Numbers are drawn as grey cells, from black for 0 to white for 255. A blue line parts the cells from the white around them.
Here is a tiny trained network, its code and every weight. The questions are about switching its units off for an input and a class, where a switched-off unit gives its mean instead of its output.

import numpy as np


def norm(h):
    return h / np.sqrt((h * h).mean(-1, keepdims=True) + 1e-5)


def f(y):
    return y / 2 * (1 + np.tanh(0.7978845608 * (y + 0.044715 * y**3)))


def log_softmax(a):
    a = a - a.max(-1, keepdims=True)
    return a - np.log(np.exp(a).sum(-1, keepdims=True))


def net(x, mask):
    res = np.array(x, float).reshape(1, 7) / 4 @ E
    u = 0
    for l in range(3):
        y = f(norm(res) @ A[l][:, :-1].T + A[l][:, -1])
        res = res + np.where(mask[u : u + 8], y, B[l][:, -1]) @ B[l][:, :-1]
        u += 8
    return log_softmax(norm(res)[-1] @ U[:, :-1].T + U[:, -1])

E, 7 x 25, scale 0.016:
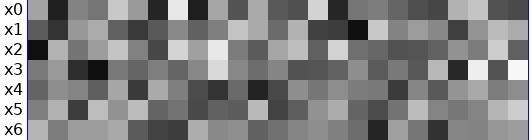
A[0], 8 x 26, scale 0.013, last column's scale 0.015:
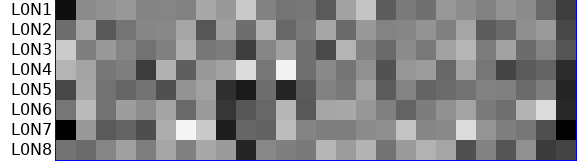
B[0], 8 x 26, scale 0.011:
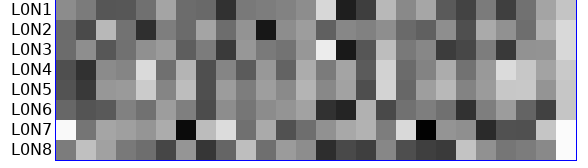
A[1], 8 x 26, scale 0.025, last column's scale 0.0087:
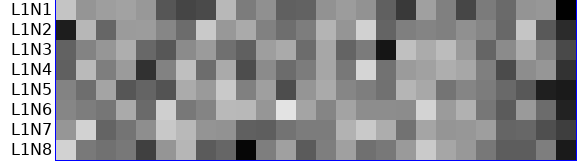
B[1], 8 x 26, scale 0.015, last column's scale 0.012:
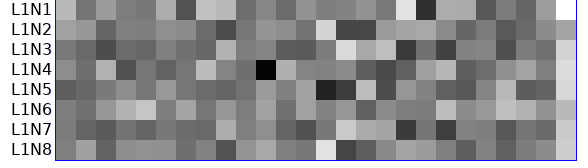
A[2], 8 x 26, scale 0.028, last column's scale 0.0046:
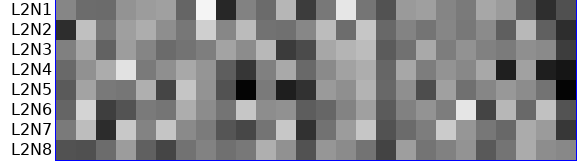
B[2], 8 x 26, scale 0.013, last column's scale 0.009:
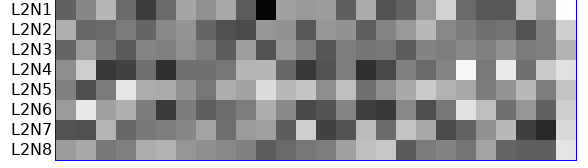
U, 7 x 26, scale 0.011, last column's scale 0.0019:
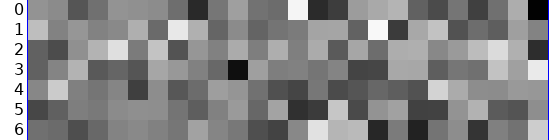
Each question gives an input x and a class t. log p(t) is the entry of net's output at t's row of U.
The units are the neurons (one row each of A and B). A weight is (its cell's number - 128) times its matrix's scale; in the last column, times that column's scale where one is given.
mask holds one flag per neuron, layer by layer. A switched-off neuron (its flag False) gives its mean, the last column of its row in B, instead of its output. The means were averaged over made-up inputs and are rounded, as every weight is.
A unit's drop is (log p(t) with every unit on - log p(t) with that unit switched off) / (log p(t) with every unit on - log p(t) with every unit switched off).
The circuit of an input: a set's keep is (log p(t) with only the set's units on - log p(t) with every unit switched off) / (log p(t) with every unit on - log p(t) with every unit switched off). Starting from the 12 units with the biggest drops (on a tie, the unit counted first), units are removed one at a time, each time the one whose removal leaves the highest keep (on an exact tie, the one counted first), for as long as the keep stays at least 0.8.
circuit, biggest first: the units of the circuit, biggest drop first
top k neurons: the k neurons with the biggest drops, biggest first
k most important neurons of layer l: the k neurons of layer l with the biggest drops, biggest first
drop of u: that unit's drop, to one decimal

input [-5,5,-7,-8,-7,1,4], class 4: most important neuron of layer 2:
[L2N4]
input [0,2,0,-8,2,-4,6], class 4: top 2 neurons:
[L0N8 L0N7]
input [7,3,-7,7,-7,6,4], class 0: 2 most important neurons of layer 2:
[L2N5 L2N4]
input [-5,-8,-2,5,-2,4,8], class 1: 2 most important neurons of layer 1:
[L1N1 L1N3]
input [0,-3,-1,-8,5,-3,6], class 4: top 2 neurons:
[L0N8 L0N7]
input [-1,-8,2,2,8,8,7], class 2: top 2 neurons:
[L2N5 L0N7]
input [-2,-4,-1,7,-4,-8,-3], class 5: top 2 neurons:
[L1N5 L0N8]
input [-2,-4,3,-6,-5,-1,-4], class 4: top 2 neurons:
[L0N8 L1N1]
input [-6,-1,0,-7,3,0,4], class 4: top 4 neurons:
[L0N8 L2N4 L0N7 L2N1]
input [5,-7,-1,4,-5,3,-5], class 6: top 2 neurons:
[L1N7 L1N1]
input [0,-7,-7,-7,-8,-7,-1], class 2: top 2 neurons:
[L1N6 L0N4]
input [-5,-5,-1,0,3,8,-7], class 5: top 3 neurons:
[L2N7 L0N6 L1N1]
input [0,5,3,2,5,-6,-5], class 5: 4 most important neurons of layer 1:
[L1N5 L1N1 L1N6 L1N4]
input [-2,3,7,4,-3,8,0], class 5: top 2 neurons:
[L0N6 L2N7]
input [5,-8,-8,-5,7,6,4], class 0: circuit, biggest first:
[L1N8]
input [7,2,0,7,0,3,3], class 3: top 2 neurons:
[L2N1 L0N8]
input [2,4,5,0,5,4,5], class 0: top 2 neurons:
[L0N7 L0N4]
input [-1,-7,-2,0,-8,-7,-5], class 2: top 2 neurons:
[L1N6 L0N4]
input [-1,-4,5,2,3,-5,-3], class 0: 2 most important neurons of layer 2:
[L2N2 L2N7]
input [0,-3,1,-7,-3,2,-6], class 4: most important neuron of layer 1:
[L1N1]
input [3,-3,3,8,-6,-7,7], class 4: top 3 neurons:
[L0N7 L2N6 L1N4]
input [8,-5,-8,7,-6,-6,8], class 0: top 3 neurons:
[L0N7 L1N4 L0N8]
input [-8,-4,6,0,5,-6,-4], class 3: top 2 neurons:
[L1N4 L0N3]
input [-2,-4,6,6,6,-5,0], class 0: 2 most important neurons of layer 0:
[L0N8 L0N4]
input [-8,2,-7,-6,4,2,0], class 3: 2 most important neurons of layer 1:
[L1N4 L1N2]
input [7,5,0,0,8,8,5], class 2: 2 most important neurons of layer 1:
[L1N4 L1N5]
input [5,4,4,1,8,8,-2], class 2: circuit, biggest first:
[L2N5]
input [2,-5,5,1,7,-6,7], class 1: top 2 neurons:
[L1N1 L0N4]
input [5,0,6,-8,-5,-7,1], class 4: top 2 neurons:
[L2N4 L0N8]
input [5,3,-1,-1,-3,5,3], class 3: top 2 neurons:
[L2N1 L0N7]
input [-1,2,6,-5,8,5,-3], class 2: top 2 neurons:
[L0N5 L2N5]
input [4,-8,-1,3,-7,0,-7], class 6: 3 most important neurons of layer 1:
[L1N7 L1N1 L1N4]
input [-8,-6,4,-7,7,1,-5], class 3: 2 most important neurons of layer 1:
[L1N4 L1N6]
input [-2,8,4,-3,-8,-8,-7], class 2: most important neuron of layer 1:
[L1N6]
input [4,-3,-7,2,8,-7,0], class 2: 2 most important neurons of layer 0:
[L0N5 L0N1]
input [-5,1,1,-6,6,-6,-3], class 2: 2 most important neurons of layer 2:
[L2N5 L2N6]
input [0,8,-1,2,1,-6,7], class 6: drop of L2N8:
0.1
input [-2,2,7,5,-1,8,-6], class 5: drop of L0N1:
-0.1
